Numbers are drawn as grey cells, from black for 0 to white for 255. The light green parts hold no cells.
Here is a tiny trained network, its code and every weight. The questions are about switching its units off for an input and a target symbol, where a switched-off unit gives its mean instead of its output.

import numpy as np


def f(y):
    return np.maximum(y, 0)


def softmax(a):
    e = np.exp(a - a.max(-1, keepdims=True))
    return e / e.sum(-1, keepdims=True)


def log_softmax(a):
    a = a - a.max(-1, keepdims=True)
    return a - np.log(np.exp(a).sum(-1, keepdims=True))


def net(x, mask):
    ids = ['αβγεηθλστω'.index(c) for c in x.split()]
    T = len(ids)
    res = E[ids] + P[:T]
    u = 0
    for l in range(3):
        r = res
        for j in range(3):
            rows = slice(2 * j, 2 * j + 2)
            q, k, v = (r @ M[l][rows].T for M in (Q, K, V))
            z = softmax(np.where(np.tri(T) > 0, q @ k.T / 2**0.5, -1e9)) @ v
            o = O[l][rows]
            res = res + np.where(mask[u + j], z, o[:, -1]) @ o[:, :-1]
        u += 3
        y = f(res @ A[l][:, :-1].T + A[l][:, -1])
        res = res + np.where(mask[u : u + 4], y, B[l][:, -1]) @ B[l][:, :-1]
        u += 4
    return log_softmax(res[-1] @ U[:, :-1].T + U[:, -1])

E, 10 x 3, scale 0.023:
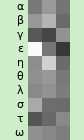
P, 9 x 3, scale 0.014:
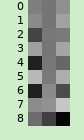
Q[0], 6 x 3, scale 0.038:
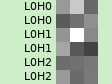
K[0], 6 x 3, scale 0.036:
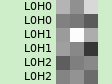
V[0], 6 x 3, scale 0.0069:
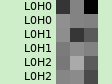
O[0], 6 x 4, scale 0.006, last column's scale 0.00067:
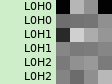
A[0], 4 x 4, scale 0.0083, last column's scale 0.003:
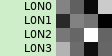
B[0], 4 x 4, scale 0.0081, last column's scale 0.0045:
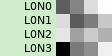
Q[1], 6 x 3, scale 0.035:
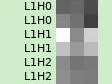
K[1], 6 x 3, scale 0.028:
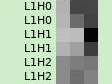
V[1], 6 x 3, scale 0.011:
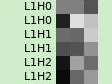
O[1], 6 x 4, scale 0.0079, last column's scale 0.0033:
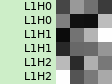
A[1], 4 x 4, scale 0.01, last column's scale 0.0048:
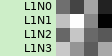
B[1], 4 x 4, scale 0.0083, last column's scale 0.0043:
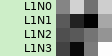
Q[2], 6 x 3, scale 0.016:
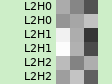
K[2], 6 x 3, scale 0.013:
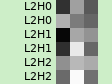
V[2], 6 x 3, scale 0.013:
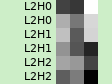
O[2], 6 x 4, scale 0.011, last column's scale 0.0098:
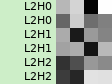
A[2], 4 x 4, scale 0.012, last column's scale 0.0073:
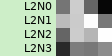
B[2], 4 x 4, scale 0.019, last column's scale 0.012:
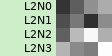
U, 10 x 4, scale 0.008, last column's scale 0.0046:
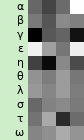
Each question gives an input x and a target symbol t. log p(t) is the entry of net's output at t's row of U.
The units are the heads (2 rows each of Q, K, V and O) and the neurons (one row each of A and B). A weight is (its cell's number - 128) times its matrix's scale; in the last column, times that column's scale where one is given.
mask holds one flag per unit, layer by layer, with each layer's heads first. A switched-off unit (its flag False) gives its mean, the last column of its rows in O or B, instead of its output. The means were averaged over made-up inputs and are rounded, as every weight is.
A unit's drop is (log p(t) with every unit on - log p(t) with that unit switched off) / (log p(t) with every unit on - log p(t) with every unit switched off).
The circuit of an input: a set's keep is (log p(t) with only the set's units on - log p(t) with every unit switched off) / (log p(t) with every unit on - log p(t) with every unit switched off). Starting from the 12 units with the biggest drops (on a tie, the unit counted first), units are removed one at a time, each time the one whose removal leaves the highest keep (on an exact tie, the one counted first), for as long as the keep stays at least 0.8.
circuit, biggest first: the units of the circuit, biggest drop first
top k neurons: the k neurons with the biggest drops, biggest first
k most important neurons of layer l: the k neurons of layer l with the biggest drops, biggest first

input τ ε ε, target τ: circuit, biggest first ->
L2H0
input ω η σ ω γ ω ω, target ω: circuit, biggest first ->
L1H0, L0H1, L2N2, L0H0
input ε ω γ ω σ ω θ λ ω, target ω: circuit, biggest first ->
L1H0, L2N2
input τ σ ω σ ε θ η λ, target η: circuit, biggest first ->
L0N0, L1H0, L2H2
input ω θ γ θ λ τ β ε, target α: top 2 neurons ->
L1N3, L0N1
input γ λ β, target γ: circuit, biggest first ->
L1H1, L2N0, L2H0
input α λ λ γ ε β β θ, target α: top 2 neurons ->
L1N3, L0N0
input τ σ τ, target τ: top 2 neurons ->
L2N2, L2N3
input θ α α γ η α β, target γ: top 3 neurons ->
L2N0, L0N2, L0N3
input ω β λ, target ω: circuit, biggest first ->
L1H2, L2H1, L0N3, L2N2
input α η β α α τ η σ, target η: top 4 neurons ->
L1N3, L0N0, L0N3, L0N1
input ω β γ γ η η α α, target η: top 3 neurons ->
L1N3, L0N0, L1N0
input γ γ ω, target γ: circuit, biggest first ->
L2N0, L2H0
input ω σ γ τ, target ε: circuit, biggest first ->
L2H2
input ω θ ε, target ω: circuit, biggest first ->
L2N2, L1H0
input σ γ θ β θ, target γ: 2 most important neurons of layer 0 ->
L0N2, L0N3
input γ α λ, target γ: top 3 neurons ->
L2N0, L0N3, L0N2
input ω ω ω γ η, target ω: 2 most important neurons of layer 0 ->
L0N3, L0N0
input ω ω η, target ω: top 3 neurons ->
L2N2, L1N3, L0N3
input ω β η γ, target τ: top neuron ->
L0N2
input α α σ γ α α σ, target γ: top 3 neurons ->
L2N0, L0N2, L0N3
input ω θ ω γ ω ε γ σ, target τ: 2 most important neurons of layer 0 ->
L0N1, L0N3
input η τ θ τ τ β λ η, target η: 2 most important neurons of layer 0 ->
L0N0, L0N3
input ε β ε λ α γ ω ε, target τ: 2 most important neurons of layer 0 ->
L0N3, L0N2
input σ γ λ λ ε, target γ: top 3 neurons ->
L0N3, L0N2, L2N0
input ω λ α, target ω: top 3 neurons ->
L0N3, L2N2, L1N3
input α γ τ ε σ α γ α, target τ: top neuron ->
L0N1
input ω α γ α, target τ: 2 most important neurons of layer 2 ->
L2N2, L2N3
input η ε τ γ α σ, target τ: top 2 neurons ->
L2N3, L0N1
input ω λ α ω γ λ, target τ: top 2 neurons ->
L0N0, L2N2
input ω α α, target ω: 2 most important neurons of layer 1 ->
L1N3, L1N1
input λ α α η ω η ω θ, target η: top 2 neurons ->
L1N3, L1N1
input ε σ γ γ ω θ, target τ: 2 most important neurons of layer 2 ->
L2N3, L2N2
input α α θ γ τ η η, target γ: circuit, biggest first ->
L1H1
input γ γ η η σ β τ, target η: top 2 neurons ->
L0N0, L1N1
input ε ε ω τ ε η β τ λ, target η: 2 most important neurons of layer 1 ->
L1N1, L1N3
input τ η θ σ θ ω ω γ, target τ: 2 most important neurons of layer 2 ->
L2N1, L2N3
